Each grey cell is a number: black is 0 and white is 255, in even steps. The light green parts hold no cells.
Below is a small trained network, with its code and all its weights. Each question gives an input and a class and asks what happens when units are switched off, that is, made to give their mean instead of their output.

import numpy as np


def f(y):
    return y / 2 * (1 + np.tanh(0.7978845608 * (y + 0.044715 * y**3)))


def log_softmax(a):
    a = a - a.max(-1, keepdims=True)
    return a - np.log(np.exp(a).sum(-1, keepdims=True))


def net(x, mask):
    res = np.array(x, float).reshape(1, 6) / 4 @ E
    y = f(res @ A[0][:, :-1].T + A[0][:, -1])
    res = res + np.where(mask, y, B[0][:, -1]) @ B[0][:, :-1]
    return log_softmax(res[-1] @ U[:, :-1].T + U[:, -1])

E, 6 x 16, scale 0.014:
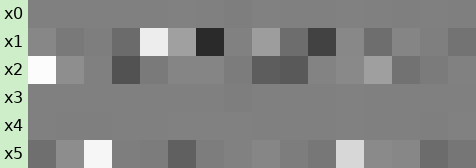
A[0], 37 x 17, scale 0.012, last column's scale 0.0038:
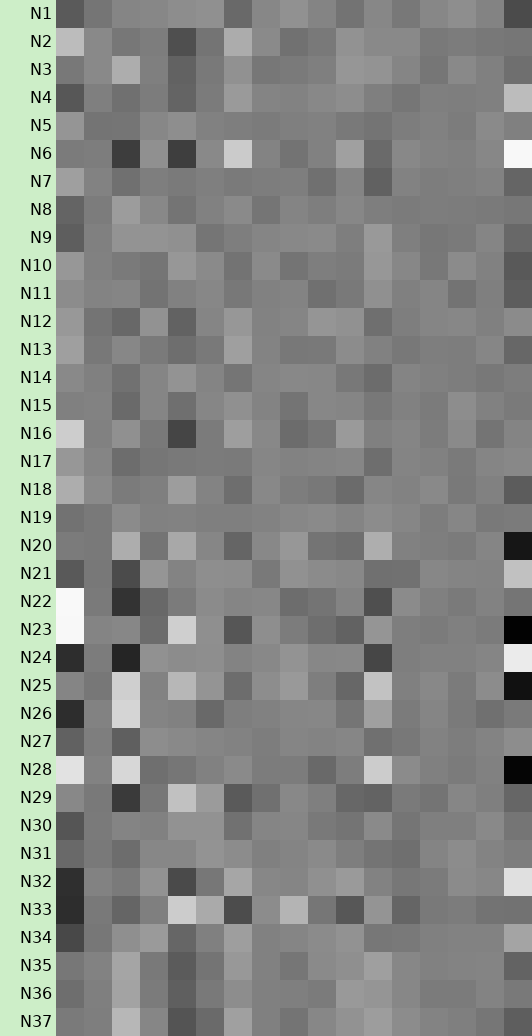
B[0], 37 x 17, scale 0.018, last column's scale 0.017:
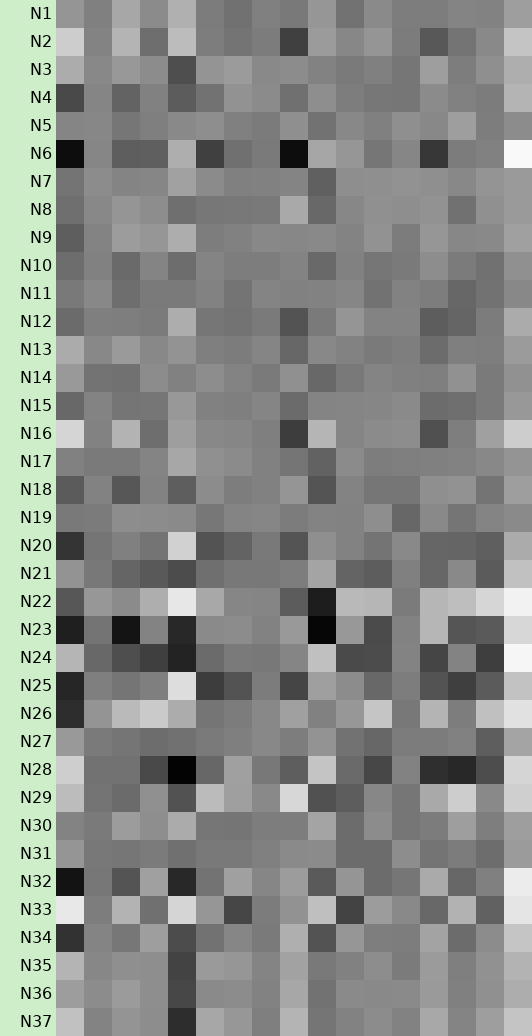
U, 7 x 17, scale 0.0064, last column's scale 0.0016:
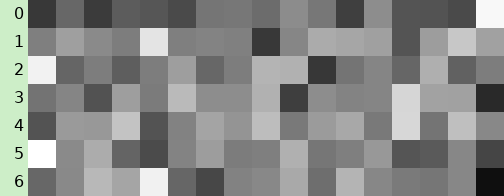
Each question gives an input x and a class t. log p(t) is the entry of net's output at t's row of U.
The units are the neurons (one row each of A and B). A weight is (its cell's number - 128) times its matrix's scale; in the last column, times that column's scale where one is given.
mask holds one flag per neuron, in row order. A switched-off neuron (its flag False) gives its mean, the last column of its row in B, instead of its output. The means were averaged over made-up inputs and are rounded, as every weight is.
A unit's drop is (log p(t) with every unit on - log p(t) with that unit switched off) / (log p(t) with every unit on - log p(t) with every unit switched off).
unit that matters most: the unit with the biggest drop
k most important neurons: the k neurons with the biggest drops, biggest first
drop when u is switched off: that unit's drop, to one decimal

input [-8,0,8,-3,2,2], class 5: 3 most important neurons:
N28, N6, N16
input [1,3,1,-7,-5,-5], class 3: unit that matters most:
N22
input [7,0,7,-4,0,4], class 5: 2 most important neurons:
N6, N16
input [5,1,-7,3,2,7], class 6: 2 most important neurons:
N25, N33
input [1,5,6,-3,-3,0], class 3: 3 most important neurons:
N22, N6, N24
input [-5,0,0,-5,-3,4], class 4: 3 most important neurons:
N24, N33, N6
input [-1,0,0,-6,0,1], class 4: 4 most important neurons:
N24, N6, N33, N28
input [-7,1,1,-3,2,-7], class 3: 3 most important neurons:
N22, N29, N28
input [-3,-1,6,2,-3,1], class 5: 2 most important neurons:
N28, N6
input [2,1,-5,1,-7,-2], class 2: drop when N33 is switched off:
0.1
